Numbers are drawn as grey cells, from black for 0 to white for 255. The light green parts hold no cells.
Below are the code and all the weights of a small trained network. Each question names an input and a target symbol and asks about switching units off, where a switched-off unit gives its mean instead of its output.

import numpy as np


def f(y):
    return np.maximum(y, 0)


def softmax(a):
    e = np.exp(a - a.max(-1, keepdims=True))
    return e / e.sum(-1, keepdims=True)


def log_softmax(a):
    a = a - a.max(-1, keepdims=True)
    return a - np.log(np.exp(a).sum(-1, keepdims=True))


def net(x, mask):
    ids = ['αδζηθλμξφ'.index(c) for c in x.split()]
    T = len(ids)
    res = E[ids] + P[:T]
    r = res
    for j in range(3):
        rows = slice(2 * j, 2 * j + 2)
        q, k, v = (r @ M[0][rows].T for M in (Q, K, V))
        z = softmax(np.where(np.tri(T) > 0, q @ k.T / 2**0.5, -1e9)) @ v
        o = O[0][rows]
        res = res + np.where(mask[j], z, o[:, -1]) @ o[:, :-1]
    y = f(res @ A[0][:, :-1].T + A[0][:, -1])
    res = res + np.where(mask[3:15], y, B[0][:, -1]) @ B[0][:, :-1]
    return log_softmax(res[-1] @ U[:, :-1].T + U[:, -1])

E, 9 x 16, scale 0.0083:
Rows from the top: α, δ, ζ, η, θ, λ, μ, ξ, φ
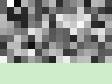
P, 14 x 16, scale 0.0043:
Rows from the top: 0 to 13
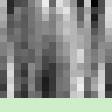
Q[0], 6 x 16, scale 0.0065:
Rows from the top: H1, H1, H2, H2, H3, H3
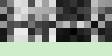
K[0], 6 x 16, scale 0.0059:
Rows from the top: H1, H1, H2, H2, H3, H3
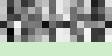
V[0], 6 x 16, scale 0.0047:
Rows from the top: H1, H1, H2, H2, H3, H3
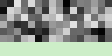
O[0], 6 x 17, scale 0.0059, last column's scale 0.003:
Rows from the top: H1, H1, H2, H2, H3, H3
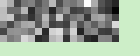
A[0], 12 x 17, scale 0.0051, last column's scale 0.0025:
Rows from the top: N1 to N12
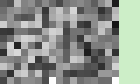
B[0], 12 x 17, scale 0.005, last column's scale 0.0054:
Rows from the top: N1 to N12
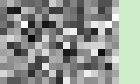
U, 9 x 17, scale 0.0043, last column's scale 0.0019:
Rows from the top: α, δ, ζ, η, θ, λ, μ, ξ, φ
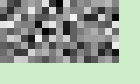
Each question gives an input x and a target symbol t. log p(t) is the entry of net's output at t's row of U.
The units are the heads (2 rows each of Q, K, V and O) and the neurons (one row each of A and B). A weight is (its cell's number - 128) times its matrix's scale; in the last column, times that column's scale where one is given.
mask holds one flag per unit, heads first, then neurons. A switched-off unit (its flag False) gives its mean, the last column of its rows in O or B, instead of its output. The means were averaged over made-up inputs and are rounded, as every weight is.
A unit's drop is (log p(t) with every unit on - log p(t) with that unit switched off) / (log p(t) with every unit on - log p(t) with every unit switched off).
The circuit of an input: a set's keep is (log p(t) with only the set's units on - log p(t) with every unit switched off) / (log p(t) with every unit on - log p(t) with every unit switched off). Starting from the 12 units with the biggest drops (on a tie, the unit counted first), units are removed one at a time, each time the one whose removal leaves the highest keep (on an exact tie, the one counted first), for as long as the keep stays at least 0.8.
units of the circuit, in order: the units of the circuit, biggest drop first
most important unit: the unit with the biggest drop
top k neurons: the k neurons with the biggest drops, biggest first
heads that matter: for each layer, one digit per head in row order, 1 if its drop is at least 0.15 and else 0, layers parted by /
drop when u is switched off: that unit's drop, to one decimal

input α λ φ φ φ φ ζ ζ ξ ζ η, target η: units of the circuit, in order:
[H3 H2 N9]
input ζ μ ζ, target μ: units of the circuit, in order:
[H1 H3 N10]
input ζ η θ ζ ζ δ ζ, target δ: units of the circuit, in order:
[H2 H3 H1]
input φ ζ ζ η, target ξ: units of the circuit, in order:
[N8 H1 H3]
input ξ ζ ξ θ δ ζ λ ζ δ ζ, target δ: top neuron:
[N2]
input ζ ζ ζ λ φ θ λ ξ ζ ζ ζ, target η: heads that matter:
101
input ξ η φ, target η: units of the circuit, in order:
[H1 H3 H2]
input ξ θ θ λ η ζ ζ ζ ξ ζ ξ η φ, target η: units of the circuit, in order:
[H1 H3 N10]
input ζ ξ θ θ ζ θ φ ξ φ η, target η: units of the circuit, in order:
[H3 H1 N9]
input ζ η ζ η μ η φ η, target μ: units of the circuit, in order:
[H1 H3 N10]
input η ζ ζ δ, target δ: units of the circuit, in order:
[H2 H1]
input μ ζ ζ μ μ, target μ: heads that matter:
100
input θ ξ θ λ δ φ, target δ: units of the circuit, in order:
[H3 H2 H1 N2]
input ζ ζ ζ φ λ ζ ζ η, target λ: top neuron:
[N3]
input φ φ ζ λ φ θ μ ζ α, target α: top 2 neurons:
[N7 N12]
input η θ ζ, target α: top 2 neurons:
[N3 N9]
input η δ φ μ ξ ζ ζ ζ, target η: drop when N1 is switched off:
0.0
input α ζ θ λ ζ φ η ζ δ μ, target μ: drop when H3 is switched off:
0.2
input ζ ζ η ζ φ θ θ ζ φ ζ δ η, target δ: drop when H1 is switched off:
0.1
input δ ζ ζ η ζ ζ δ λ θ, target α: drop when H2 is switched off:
0.0
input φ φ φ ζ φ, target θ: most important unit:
H1
